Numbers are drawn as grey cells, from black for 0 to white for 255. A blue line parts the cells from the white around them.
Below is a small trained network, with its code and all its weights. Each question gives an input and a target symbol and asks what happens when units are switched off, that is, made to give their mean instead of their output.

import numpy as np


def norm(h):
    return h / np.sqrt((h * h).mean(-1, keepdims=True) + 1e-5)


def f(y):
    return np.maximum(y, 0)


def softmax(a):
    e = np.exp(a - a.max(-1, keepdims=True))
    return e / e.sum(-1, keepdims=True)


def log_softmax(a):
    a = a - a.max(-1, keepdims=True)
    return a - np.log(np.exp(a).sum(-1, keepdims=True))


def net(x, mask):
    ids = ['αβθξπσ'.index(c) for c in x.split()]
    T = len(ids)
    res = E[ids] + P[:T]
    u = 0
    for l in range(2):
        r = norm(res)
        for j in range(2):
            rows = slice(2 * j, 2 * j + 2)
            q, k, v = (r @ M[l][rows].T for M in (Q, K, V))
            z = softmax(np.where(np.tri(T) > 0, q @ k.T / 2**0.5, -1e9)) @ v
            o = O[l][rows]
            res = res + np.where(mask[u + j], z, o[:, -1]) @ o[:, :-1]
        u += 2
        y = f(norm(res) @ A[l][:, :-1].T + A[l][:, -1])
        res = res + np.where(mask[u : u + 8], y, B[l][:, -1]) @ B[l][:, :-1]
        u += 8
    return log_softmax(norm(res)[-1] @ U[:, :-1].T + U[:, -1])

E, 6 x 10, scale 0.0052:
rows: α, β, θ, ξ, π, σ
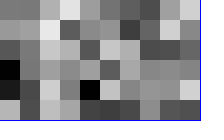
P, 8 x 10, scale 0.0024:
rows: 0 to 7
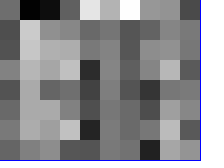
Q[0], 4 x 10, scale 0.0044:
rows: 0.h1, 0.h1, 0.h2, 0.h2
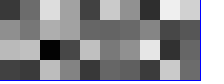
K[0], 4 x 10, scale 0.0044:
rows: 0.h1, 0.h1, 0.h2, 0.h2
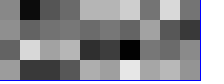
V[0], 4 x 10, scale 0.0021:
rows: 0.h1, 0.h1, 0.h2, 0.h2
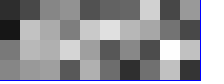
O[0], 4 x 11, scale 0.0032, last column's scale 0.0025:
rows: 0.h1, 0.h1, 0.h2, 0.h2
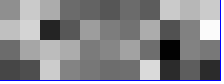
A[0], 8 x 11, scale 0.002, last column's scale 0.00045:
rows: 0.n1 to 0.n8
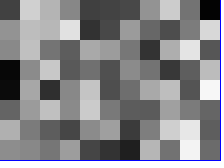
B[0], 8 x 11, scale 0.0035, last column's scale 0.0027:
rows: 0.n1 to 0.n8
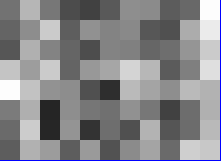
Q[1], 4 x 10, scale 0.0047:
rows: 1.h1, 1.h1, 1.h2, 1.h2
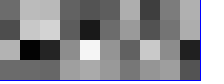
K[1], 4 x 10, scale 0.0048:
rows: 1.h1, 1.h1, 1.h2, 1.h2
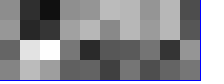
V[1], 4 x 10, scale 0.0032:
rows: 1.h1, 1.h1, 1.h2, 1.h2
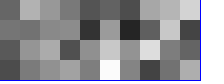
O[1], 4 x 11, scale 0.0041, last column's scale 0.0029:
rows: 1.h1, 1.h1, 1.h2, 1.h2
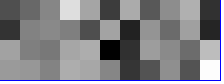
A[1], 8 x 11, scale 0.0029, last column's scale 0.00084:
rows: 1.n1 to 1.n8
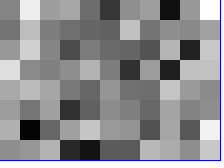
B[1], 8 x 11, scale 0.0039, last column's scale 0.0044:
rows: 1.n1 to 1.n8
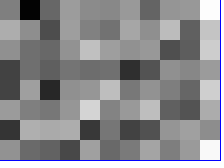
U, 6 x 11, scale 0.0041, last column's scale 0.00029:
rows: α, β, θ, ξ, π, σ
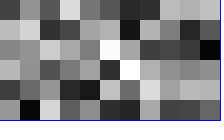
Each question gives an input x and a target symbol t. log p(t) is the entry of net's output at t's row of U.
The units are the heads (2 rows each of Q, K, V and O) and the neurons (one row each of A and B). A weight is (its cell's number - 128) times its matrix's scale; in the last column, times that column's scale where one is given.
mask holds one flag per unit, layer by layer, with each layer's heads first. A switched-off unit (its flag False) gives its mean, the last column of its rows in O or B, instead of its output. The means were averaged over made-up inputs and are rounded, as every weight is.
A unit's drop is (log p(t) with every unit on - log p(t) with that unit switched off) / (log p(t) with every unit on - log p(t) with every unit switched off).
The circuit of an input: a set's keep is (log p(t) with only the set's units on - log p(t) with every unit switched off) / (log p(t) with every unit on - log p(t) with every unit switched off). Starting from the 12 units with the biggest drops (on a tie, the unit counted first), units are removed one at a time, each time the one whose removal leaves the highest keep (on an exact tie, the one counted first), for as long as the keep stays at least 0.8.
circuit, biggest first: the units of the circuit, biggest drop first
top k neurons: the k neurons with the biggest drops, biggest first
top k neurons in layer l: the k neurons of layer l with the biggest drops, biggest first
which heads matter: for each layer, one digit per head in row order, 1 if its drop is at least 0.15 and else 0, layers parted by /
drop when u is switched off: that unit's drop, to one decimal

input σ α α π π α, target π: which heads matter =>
00 / 11
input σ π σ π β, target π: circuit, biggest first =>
[1.h2]
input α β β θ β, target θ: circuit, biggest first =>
[0.h2; 1.h2]
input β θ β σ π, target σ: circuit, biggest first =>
[0.h2; 1.h2; 0.h1]
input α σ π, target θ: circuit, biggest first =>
[0.h2; 1.h2; 1.h1]
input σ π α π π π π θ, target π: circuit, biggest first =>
[1.h2; 0.h2]
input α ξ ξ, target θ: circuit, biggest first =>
[1.h2; 0.h2]
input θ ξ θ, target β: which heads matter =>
11 / 10
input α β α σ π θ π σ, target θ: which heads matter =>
00 / 01
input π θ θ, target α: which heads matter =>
00 / 10
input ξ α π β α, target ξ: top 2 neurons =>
[0.n5; 1.n2]
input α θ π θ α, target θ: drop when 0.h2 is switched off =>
0.3
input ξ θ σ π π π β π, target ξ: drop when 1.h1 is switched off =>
0.6
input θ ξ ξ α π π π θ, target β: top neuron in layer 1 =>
[1.n1]
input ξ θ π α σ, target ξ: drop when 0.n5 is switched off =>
0.5
